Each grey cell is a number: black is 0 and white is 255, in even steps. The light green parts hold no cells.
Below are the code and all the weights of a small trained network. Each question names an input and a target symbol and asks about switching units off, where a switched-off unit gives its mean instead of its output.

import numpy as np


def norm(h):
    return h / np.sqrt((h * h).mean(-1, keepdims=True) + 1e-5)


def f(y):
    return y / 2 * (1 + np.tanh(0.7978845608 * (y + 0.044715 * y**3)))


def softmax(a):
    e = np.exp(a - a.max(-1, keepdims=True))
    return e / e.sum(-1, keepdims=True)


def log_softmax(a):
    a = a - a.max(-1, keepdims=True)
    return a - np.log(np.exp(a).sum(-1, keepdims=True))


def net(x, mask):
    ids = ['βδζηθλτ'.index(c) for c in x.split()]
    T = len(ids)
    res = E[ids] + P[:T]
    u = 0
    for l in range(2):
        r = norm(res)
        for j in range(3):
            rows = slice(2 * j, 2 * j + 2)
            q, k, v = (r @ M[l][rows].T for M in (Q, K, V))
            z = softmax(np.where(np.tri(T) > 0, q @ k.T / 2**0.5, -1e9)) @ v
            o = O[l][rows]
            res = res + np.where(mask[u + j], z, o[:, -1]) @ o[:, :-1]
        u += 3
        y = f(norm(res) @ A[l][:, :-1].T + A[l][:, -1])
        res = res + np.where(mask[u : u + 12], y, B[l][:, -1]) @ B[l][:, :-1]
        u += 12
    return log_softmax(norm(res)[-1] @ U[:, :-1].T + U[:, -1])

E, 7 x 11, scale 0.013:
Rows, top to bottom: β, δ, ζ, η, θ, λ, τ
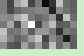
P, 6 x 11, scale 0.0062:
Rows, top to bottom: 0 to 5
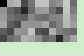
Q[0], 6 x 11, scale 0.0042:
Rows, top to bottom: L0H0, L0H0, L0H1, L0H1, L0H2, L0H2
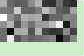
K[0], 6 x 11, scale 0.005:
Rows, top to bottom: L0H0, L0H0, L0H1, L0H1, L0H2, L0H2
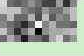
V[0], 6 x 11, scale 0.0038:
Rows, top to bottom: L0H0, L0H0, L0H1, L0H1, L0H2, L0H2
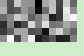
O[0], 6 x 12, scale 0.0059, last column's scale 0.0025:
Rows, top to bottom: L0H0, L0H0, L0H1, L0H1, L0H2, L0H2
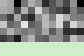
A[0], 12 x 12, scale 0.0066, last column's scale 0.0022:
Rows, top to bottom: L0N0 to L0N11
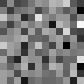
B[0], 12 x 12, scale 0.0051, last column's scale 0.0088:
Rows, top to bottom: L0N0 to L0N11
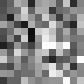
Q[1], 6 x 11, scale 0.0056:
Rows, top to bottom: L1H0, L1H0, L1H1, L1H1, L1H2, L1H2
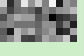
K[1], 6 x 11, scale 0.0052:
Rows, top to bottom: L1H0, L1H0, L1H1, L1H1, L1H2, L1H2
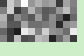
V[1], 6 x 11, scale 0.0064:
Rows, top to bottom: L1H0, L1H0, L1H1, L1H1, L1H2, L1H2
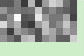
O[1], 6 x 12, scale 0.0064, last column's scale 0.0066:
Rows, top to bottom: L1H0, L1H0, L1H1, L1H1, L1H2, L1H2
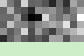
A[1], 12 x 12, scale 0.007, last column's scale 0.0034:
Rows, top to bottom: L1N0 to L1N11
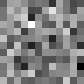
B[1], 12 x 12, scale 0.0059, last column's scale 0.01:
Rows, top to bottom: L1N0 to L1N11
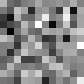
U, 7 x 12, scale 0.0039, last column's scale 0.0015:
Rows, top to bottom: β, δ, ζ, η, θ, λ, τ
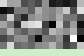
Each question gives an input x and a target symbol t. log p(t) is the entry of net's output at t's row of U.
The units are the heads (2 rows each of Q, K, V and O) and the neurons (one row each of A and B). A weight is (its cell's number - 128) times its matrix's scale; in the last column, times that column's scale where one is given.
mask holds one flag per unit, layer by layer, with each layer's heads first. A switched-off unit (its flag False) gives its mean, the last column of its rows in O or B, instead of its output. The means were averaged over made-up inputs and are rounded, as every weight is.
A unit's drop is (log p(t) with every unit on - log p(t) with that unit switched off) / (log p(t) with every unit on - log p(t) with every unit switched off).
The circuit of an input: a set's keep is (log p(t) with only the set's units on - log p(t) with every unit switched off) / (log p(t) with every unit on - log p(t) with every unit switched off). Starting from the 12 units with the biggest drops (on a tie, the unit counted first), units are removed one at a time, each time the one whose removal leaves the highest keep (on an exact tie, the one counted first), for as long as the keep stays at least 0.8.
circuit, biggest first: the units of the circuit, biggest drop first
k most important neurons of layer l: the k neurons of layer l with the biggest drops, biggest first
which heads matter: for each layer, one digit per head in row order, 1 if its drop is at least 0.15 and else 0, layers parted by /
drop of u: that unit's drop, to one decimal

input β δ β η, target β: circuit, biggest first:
L0H2, L1N6, L0N11
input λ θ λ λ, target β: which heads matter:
111 / 000
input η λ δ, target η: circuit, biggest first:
L1H1, L0H1
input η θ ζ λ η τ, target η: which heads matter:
011 / 010
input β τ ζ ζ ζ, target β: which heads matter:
100 / 000
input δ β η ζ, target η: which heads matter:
101 / 110
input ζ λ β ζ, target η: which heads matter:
110 / 000
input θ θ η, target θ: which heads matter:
101 / 001
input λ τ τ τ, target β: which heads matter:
110 / 000
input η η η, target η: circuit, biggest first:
L1H1
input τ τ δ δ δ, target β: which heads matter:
010 / 100
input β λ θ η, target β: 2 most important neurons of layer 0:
L0N11, L0N6
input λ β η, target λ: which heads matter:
010 / 111
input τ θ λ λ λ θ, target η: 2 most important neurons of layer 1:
L1N6, L1N1
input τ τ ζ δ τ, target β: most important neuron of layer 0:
L0N8
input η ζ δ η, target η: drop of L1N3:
0.2
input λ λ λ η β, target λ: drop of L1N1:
0.1
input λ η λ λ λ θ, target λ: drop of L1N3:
-0.1
